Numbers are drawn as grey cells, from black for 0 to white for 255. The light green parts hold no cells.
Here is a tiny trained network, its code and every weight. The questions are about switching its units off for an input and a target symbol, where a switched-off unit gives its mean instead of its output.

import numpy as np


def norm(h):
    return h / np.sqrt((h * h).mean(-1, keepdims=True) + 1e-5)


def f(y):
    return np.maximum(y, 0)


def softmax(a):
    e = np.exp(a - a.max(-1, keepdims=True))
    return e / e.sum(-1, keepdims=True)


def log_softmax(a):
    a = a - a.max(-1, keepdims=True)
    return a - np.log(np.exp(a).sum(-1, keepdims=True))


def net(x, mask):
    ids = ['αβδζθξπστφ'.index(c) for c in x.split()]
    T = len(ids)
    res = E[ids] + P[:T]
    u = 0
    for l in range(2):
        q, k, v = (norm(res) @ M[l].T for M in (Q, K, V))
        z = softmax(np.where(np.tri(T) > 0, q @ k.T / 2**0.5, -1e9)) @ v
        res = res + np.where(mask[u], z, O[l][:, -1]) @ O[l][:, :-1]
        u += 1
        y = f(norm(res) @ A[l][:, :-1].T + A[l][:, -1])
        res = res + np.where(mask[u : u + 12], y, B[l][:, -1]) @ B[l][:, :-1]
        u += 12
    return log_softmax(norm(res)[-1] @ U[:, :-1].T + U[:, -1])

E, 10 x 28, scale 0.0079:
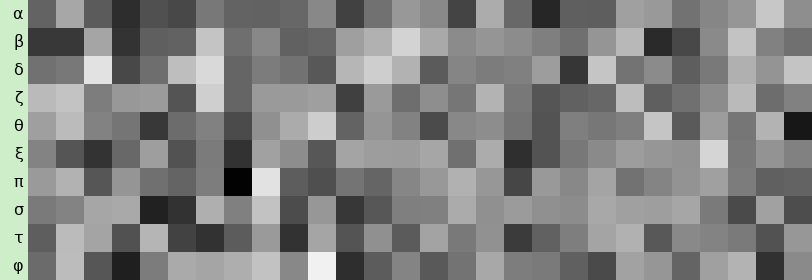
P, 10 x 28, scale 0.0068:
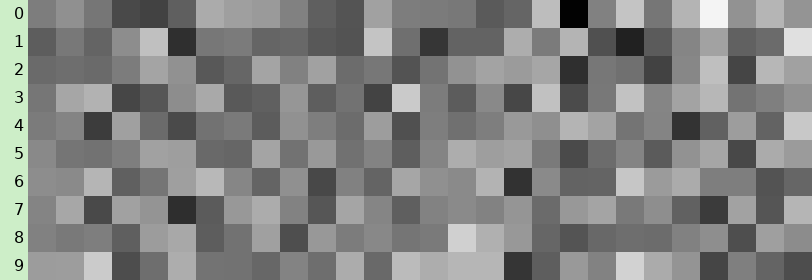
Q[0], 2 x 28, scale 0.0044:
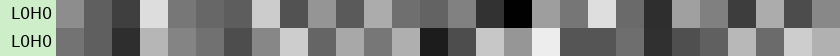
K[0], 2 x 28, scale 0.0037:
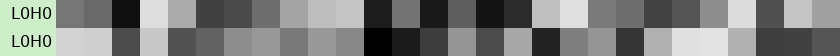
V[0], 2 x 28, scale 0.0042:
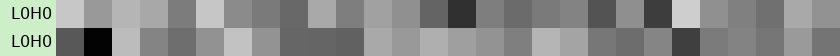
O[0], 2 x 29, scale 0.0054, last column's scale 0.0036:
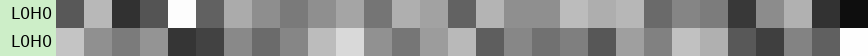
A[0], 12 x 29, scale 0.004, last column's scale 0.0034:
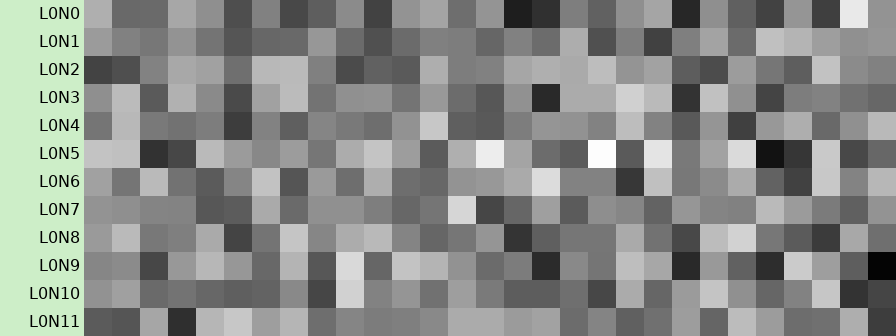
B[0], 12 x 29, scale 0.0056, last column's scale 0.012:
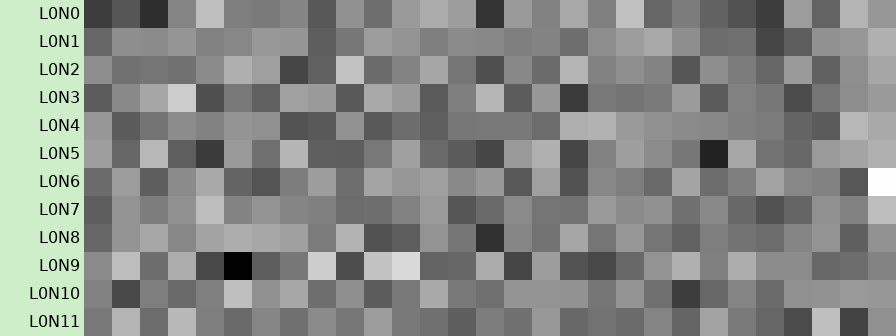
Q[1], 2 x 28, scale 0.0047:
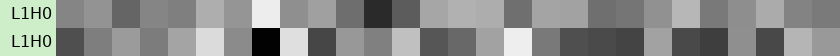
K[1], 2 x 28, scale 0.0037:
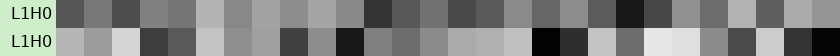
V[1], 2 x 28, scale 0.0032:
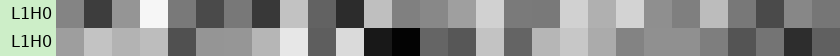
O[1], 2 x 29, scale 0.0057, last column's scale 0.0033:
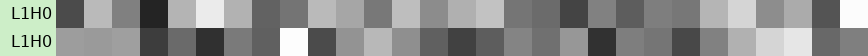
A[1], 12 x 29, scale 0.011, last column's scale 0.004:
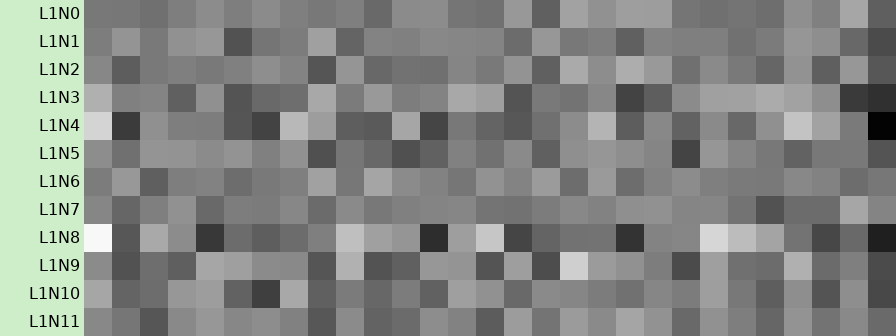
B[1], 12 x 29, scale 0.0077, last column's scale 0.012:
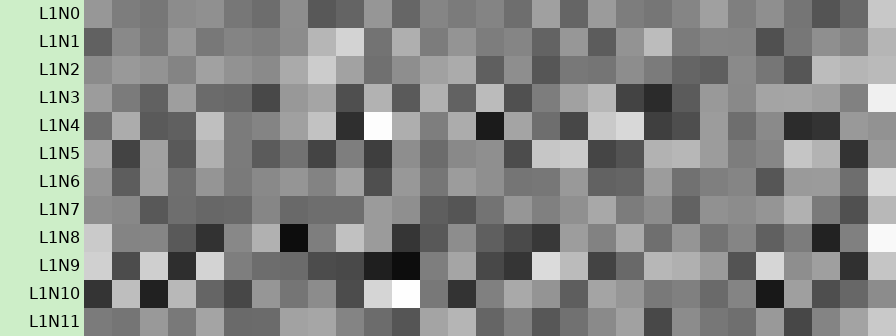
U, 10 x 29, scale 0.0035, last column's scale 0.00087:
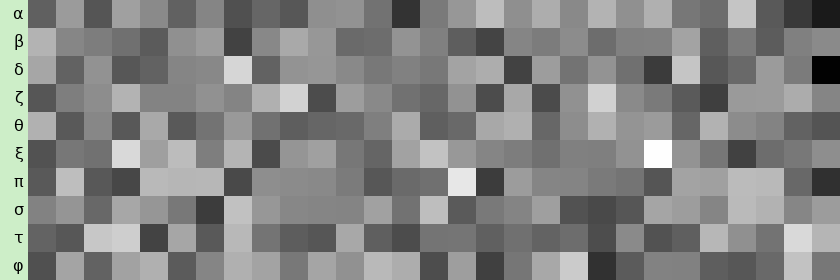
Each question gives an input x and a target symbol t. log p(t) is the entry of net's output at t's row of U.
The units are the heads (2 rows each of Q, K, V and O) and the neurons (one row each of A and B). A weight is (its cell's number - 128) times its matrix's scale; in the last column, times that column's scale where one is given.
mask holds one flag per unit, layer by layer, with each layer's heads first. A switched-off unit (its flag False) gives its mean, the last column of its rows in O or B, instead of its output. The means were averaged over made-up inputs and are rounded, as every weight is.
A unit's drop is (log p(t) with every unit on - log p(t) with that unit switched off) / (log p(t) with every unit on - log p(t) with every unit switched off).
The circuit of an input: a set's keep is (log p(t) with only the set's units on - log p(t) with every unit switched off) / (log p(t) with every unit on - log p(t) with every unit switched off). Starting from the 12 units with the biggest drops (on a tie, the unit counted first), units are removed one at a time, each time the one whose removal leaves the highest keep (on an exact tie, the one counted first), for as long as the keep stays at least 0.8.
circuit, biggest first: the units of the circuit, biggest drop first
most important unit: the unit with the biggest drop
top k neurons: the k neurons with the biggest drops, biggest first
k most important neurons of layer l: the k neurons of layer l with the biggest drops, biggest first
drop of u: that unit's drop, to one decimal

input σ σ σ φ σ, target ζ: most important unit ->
L1H0
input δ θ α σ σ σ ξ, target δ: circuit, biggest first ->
(L0H0; L0N5)
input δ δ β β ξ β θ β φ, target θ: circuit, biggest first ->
(L0H0; L0N6; L1N9)
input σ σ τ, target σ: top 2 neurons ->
(L1N3; L1N8)
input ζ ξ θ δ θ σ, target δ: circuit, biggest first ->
(L0H0; L0N5; L1N8)
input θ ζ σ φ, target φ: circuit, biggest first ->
(L1H0; L1N4)
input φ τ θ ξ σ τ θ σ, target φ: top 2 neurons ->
(L0N3; L0N2)
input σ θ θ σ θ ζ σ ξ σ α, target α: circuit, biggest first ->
(L1H0; L1N10; L1N7)
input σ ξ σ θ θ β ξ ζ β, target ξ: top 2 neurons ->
(L1N8; L1N9)
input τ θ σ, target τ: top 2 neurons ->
(L1N8; L1N9)
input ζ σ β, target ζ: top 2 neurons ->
(L0N11; L1N3)
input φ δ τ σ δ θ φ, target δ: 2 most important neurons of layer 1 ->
(L1N8; L1N9)
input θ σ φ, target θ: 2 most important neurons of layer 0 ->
(L0N6; L0N3)
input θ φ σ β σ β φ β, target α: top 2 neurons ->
(L0N0; L1N7)
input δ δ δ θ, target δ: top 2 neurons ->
(L0N5; L1N8)
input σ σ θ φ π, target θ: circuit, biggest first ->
(L1N9; L0N0; L0N6)
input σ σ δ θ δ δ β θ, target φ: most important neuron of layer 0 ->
(L0N10)
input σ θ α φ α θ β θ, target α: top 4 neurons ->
(L0N3; L0N9; L0N4; L0N2)
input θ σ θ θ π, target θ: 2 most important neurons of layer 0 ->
(L0N6; L0N4)
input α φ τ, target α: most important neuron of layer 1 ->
(L1N10)
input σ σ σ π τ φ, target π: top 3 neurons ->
(L0N6; L1N3; L1N9)
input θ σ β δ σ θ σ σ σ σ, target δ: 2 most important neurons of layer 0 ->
(L0N5; L0N10)
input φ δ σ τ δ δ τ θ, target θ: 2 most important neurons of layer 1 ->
(L1N9; L1N5)
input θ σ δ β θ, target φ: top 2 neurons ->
(L0N9; L0N4)
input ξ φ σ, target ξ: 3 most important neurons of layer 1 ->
(L1N8; L1N9; L1N3)
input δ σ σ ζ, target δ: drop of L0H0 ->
1.2
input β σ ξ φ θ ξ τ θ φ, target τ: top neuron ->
(L1N8)
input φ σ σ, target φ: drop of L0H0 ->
0.1
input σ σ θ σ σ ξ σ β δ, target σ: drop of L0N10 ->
0.0
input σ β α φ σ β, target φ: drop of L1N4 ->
1.1
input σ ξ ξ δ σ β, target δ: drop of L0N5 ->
0.8
